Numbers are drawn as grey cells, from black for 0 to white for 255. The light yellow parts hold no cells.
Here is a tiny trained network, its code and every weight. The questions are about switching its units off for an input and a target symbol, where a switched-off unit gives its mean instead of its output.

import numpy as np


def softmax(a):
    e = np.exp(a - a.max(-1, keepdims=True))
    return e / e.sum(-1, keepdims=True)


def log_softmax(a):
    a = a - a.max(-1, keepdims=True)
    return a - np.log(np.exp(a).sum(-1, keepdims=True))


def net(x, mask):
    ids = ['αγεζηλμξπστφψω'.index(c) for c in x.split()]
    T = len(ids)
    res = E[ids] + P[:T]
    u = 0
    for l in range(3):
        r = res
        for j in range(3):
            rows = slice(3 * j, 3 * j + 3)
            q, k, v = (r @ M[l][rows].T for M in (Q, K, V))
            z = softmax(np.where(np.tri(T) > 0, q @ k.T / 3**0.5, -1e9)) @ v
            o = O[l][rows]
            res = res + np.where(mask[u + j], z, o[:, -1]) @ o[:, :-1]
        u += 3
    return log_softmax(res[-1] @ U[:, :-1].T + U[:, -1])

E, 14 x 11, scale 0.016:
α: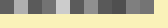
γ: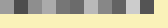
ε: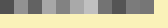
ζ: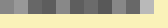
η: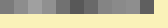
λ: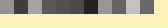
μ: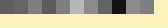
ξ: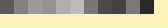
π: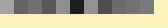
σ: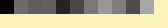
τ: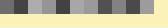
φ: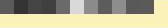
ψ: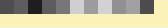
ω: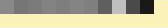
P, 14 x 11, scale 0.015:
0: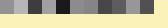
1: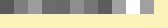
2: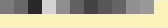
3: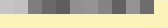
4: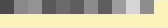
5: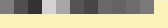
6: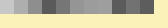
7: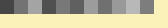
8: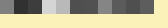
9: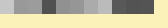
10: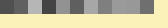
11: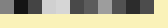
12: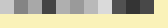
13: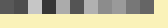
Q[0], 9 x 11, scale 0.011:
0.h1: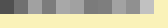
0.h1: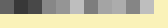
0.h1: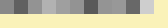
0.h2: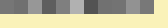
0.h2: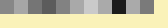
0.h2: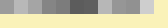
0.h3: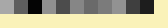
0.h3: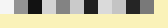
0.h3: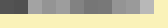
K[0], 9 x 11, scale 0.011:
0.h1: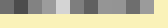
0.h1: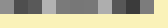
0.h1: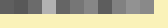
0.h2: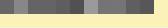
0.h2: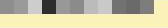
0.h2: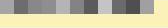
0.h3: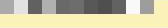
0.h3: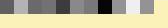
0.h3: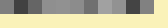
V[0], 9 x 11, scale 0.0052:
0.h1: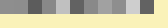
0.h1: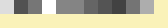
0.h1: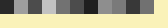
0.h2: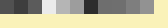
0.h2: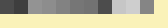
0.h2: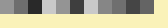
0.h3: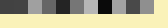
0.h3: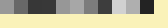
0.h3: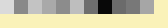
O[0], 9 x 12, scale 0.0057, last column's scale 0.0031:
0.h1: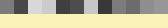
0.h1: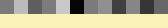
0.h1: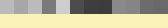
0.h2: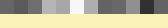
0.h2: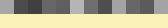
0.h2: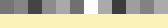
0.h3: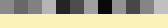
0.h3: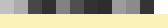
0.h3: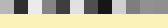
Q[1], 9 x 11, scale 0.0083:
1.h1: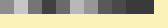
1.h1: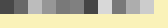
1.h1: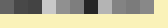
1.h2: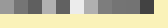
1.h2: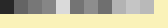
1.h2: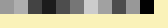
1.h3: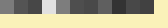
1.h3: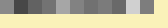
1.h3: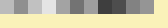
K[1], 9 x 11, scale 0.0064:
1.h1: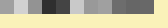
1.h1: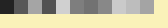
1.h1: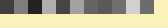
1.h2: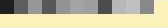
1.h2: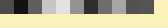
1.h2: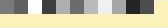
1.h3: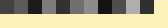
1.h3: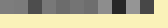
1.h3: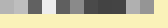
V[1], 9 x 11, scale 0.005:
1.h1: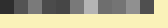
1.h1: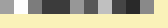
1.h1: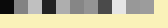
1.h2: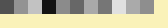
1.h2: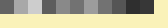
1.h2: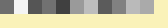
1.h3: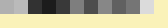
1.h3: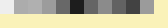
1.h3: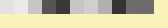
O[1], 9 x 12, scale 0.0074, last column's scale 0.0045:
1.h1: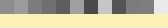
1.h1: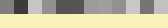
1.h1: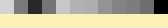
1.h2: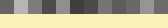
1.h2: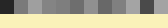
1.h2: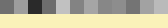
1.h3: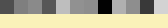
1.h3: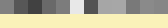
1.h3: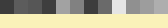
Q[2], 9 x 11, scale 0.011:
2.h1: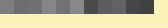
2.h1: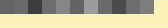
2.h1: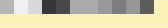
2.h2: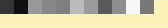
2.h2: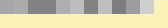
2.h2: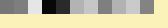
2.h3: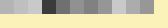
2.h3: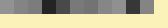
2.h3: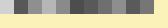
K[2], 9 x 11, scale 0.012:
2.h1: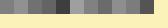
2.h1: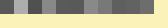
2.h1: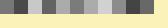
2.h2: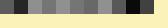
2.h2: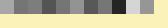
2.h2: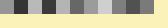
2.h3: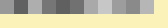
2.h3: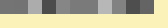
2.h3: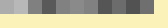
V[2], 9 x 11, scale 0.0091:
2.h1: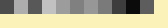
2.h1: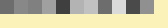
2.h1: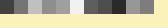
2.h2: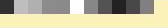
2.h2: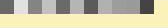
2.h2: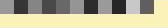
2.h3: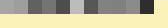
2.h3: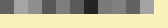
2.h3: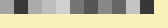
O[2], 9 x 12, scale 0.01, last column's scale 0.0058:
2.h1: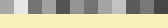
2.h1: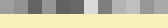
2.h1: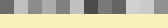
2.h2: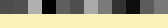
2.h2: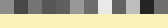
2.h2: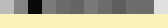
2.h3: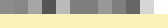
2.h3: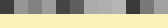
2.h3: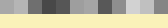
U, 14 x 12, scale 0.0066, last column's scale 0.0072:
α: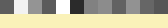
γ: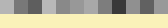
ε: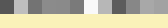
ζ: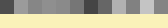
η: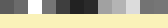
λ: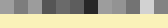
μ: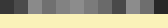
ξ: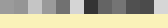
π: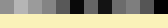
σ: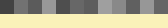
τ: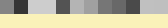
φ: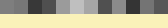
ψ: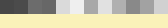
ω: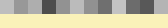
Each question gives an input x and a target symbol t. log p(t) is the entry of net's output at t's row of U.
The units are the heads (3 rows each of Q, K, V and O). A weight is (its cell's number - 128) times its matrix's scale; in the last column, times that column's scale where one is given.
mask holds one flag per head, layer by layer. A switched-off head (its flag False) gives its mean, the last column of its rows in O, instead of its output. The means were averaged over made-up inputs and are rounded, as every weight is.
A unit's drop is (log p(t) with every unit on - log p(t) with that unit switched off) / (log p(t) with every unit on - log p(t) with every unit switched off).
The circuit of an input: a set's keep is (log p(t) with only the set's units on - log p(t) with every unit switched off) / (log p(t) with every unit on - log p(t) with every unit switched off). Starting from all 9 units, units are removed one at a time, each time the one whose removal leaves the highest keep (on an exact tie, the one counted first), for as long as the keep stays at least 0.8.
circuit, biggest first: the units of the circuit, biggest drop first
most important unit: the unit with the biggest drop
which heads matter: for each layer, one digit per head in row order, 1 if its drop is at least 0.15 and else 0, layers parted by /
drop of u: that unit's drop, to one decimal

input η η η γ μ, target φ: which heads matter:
001 / 100 / 010
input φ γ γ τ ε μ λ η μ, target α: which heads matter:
101 / 001 / 001
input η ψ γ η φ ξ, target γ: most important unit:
1.h3
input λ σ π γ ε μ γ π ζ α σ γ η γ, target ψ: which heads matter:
011 / 101 / 000
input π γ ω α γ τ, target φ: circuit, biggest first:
(0.h2, 2.h1)
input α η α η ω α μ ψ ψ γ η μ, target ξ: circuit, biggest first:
(2.h1, 0.h2)
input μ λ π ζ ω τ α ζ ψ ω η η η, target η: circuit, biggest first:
(1.h2, 1.h1)
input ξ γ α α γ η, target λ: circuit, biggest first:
(2.h3, 2.h1, 2.h2)
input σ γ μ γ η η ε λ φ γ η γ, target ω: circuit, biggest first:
(0.h3, 2.h1, 0.h2)
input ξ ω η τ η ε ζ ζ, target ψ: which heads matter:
011 / 011 / 000
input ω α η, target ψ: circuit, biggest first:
(0.h3, 2.h2, 2.h3, 0.h2)
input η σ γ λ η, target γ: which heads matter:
000 / 000 / 010
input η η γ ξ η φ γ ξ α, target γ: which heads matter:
000 / 001 / 010
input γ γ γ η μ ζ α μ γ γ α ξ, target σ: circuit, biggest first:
(1.h1, 2.h3, 0.h1)
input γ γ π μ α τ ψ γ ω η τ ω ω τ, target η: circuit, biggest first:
(1.h2, 0.h3, 0.h1)
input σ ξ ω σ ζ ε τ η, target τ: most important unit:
0.h3
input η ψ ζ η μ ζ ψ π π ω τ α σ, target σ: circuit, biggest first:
(2.h3, 0.h2)
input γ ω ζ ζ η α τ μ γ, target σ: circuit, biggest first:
(2.h3, 1.h3, 1.h1)
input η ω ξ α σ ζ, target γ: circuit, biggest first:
(1.h3, 0.h2, 2.h2)
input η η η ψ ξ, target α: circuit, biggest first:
(0.h3)
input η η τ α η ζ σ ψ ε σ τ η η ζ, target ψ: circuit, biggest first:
(0.h3, 0.h2)
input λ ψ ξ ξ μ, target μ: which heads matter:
001 / 000 / 110
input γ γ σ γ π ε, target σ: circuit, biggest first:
(1.h1, 2.h3, 0.h1, 1.h3)
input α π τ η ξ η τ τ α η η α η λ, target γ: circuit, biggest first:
(2.h2, 0.h3, 1.h3)
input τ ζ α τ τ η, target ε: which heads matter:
011 / 000 / 100
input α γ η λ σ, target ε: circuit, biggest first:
(1.h3, 1.h1)
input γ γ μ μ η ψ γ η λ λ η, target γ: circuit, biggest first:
(2.h2, 0.h1)
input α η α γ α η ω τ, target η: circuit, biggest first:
(2.h2)
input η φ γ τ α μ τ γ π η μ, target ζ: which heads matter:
000 / 000 / 010
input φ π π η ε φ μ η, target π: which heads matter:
011 / 000 / 010
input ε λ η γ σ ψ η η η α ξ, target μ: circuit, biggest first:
(2.h2, 0.h3, 1.h2)
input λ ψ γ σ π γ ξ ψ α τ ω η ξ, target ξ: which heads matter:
000 / 011 / 100
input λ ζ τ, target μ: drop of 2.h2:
0.1
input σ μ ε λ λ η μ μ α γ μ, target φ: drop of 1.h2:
-0.1
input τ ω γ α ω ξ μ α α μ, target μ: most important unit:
2.h1
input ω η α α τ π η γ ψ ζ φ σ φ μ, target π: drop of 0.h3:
0.2
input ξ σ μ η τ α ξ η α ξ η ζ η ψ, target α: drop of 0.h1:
0.2
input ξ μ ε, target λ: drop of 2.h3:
0.5
